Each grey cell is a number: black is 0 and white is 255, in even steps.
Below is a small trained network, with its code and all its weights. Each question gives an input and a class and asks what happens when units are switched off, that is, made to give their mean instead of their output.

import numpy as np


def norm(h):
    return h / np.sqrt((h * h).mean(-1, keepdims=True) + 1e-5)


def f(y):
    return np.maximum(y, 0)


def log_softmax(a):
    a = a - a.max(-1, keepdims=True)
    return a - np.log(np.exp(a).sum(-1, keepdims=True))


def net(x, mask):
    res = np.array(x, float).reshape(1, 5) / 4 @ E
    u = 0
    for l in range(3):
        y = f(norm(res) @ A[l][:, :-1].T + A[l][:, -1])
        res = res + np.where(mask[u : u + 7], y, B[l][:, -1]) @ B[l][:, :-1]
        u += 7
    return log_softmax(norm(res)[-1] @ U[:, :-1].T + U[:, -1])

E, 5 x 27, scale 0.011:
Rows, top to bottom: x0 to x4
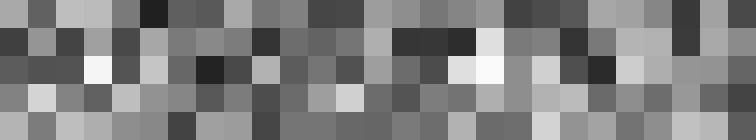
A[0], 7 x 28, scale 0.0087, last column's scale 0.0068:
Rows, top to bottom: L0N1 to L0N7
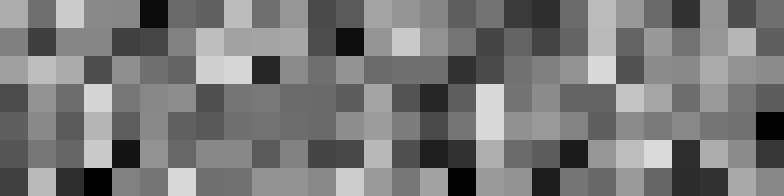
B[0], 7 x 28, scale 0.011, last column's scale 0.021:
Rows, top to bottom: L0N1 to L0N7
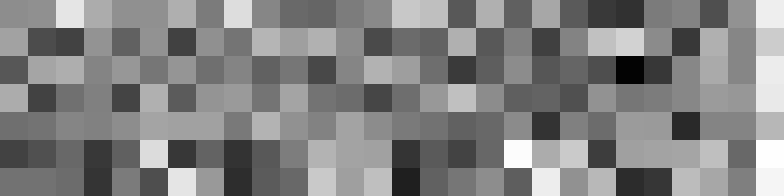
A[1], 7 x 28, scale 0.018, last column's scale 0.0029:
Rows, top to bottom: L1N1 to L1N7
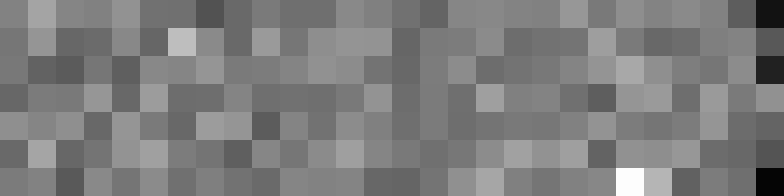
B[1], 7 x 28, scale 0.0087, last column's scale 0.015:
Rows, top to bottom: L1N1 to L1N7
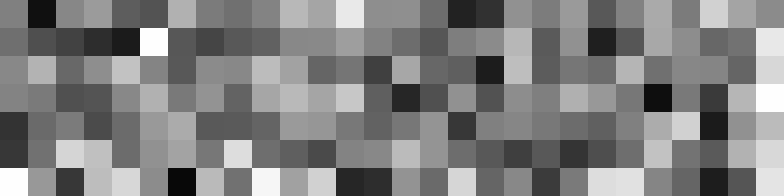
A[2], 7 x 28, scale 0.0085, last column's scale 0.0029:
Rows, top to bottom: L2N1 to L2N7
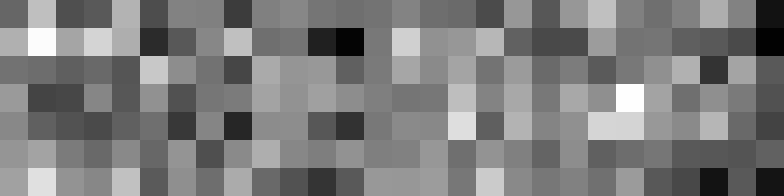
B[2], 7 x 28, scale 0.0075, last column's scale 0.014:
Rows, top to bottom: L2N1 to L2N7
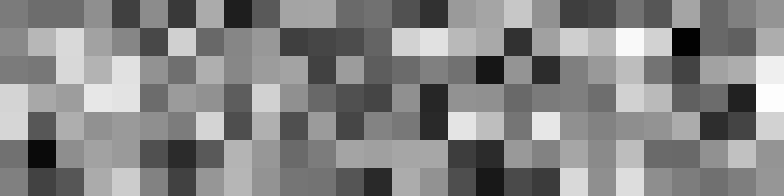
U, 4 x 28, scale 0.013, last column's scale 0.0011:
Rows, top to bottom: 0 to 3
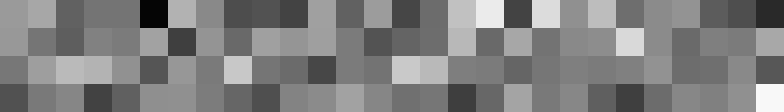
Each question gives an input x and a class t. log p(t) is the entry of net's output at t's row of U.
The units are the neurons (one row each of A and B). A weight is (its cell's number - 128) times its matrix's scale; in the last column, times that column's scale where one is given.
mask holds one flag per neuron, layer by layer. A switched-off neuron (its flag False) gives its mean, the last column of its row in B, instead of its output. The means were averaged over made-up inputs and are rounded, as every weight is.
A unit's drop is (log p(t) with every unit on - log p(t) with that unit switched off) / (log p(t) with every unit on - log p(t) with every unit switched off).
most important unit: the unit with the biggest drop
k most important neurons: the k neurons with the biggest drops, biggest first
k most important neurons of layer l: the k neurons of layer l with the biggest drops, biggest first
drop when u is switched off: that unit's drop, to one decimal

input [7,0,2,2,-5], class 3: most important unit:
L0N1
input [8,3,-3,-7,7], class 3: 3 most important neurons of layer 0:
L0N1, L0N6, L0N3
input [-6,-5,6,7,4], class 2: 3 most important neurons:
L0N7, L1N6, L0N2
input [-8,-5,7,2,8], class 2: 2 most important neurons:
L0N2, L0N4
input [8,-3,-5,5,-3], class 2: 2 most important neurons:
L0N1, L0N6
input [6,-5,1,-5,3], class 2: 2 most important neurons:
L0N1, L0N6
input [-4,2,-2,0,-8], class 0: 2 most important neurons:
L0N7, L0N6
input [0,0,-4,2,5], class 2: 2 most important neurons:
L0N6, L0N7
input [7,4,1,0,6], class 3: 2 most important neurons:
L0N1, L1N7
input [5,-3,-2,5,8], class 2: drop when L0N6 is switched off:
0.3
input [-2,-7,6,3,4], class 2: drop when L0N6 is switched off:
0.1
